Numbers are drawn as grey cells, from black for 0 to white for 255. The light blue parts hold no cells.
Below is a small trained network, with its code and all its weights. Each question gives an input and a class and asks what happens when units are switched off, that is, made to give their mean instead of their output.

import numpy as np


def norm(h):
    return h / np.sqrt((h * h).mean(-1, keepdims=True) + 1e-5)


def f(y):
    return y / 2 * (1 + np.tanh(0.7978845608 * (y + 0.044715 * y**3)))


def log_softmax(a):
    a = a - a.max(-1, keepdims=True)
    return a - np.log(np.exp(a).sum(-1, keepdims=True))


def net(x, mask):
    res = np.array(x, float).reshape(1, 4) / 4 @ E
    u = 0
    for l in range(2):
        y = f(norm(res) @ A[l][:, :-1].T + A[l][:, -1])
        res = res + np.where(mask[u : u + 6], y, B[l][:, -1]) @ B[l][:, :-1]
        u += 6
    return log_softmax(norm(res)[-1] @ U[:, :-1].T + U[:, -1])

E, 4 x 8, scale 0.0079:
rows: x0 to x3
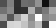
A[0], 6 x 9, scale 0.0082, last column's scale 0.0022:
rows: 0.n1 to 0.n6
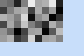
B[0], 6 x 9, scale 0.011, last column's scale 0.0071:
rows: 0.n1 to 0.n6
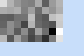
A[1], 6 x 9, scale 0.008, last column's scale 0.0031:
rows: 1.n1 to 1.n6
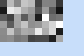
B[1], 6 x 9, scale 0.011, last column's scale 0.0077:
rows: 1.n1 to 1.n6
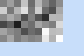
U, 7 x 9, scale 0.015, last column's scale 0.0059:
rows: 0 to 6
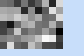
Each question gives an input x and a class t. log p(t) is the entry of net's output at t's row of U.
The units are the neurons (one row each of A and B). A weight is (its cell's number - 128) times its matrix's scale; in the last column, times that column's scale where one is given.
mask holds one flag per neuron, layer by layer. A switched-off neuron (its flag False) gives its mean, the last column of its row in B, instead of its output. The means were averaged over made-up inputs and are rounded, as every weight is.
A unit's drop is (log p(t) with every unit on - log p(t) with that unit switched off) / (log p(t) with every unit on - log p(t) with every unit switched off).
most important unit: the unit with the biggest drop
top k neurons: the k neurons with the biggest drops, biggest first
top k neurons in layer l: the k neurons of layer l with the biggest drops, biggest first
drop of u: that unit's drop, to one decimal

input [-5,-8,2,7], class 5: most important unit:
1.n5
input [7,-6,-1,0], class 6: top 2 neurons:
(0.n3, 0.n4)
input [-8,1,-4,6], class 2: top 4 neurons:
(1.n2, 1.n6, 0.n3, 0.n1)
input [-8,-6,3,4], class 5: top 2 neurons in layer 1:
(1.n4, 1.n5)
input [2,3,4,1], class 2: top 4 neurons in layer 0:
(0.n1, 0.n5, 0.n3, 0.n2)
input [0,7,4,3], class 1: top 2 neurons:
(0.n1, 1.n2)
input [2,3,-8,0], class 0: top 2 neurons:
(0.n5, 1.n3)
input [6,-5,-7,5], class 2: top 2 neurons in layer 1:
(1.n2, 1.n4)
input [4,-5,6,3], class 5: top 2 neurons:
(0.n5, 1.n5)
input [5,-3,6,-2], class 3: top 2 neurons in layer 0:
(0.n3, 0.n1)
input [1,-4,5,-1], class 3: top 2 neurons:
(0.n3, 1.n6)
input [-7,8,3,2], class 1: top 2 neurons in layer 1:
(1.n6, 1.n2)
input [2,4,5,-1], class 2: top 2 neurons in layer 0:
(0.n1, 0.n4)
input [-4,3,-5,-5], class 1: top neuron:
(0.n5)
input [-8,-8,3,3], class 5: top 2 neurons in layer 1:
(1.n4, 1.n5)
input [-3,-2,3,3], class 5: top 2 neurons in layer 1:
(1.n5, 1.n4)
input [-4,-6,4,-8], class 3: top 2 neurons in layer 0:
(0.n3, 0.n4)
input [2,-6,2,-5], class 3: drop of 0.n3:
0.7
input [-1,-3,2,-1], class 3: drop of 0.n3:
0.2
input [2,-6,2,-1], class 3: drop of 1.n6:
0.1
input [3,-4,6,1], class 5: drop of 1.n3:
0.0
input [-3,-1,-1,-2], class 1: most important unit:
1.n3
